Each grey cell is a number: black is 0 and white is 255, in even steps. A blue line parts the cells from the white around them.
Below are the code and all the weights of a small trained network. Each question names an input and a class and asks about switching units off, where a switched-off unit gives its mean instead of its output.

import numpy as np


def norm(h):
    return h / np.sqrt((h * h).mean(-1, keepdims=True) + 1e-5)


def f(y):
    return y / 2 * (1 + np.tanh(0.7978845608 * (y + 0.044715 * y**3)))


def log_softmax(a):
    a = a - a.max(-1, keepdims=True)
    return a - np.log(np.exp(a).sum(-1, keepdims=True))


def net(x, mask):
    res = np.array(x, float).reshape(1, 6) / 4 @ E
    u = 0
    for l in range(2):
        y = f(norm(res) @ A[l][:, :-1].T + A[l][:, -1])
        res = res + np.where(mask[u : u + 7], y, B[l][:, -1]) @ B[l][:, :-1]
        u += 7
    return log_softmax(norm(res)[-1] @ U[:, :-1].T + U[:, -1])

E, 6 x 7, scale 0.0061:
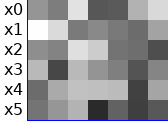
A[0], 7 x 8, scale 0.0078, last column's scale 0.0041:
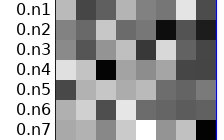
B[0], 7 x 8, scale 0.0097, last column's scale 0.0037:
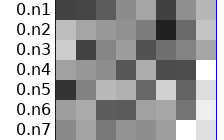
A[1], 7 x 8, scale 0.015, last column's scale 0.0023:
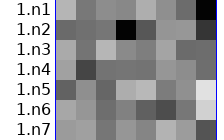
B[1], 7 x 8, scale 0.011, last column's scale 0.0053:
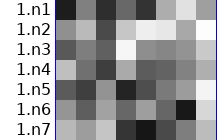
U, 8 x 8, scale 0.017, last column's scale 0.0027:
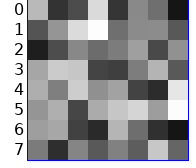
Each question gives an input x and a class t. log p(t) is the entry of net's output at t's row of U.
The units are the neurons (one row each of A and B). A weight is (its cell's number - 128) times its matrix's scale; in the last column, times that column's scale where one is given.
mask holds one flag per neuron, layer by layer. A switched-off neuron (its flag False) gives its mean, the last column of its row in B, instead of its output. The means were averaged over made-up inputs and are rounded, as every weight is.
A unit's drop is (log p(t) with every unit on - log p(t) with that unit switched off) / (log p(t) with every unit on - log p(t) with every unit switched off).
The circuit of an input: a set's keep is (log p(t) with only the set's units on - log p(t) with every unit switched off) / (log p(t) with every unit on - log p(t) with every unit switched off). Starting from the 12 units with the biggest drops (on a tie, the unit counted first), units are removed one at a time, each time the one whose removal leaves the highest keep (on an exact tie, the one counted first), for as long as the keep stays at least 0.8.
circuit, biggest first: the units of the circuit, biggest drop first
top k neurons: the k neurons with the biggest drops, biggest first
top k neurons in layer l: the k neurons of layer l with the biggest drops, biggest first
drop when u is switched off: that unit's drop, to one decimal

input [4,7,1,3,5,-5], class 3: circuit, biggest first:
1.n7
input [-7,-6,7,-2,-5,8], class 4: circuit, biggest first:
0.n2; 1.n1
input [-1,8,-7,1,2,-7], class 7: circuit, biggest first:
0.n1; 1.n5
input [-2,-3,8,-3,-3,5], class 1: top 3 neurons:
0.n5; 0.n4; 1.n3
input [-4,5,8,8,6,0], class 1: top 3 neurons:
0.n5; 1.n1; 1.n3
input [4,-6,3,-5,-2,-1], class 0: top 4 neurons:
0.n3; 1.n4; 0.n6; 0.n4
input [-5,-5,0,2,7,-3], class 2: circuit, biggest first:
1.n5; 0.n5
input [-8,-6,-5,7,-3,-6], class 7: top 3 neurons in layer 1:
1.n5; 1.n2; 1.n3
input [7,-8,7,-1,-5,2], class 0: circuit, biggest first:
0.n3; 1.n4
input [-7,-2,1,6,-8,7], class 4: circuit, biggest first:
0.n2; 1.n6
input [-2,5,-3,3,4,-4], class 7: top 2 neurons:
0.n1; 1.n5
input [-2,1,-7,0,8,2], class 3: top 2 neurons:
0.n7; 1.n7
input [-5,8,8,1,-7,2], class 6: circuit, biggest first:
1.n1; 0.n4
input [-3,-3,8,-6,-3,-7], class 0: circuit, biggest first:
0.n3
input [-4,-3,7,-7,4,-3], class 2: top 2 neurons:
1.n5; 1.n2
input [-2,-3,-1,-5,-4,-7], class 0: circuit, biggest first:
0.n3; 1.n2
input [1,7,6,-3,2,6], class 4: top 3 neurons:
1.n6; 0.n2; 1.n2
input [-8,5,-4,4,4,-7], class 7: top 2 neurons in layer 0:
0.n7; 0.n1
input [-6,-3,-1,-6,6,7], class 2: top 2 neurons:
0.n5; 0.n4
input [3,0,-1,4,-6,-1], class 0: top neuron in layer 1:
1.n4
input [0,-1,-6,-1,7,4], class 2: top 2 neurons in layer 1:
1.n7; 1.n4
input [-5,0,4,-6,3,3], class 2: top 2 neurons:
0.n5; 1.n2
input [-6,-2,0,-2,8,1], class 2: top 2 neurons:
1.n5; 0.n5
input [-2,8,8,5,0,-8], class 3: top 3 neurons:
1.n7; 0.n7; 0.n6
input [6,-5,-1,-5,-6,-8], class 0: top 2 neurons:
0.n3; 1.n4
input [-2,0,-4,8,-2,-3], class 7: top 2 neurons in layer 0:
0.n1; 0.n2
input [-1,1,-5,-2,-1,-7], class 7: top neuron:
1.n5
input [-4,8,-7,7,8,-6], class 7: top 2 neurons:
0.n1; 1.n5
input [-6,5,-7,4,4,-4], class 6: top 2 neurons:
0.n4; 0.n6
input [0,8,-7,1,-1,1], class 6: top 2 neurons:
1.n6; 0.n4
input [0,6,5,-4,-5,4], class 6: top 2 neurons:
1.n1; 0.n6
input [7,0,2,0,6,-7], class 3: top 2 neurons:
0.n7; 1.n7
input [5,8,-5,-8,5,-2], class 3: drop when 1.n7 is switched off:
0.1
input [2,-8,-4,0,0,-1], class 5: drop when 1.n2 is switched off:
0.2
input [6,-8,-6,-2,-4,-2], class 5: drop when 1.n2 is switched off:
0.2
